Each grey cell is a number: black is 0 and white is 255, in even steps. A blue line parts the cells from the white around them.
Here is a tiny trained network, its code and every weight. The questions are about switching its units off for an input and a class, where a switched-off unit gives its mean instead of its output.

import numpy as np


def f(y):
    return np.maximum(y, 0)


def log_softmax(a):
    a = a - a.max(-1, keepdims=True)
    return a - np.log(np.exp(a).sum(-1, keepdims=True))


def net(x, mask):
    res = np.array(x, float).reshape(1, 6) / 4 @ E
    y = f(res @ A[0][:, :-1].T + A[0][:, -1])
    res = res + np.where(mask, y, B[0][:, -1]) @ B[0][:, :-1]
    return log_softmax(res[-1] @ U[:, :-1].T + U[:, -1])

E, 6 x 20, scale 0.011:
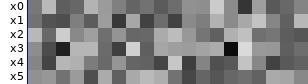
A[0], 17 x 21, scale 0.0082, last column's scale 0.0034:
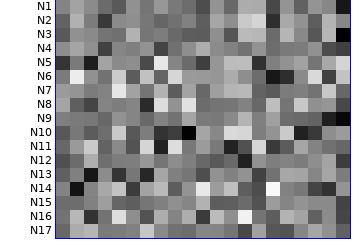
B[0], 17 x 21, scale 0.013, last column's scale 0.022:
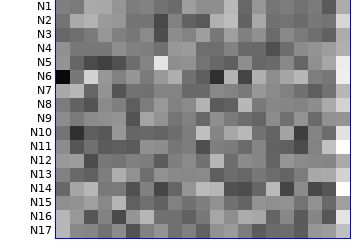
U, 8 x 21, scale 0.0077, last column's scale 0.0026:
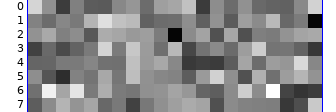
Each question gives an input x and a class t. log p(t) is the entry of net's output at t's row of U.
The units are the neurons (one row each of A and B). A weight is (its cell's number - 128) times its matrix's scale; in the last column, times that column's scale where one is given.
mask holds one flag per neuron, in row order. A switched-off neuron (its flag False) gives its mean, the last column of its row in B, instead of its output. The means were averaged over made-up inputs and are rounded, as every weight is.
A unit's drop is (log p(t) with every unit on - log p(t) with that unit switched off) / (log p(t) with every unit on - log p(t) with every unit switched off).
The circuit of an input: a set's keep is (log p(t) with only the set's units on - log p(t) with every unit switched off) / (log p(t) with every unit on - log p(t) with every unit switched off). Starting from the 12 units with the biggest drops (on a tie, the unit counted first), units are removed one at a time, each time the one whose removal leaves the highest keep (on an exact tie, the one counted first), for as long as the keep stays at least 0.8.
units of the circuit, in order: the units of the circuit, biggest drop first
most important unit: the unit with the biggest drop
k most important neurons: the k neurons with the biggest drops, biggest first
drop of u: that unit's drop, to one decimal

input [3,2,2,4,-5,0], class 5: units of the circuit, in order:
[N14]
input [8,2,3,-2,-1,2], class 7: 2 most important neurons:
[N5, N11]
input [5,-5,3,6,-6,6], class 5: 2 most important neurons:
[N8, N14]
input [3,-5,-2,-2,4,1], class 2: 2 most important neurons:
[N14, N8]
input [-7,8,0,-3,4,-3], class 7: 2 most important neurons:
[N5, N11]
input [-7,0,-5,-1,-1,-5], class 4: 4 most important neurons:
[N16, N10, N2, N14]
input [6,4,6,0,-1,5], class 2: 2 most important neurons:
[N14, N10]
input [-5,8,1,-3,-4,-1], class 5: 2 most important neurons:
[N14, N6]
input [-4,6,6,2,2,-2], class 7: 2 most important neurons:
[N5, N14]
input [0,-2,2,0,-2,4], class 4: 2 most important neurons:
[N16, N2]
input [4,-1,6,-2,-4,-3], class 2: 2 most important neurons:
[N14, N11]
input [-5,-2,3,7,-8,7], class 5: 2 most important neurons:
[N8, N16]
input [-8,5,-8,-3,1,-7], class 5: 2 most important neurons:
[N14, N6]
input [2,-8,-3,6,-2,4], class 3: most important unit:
N11
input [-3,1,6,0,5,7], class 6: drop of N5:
0.2
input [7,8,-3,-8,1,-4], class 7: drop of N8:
0.0
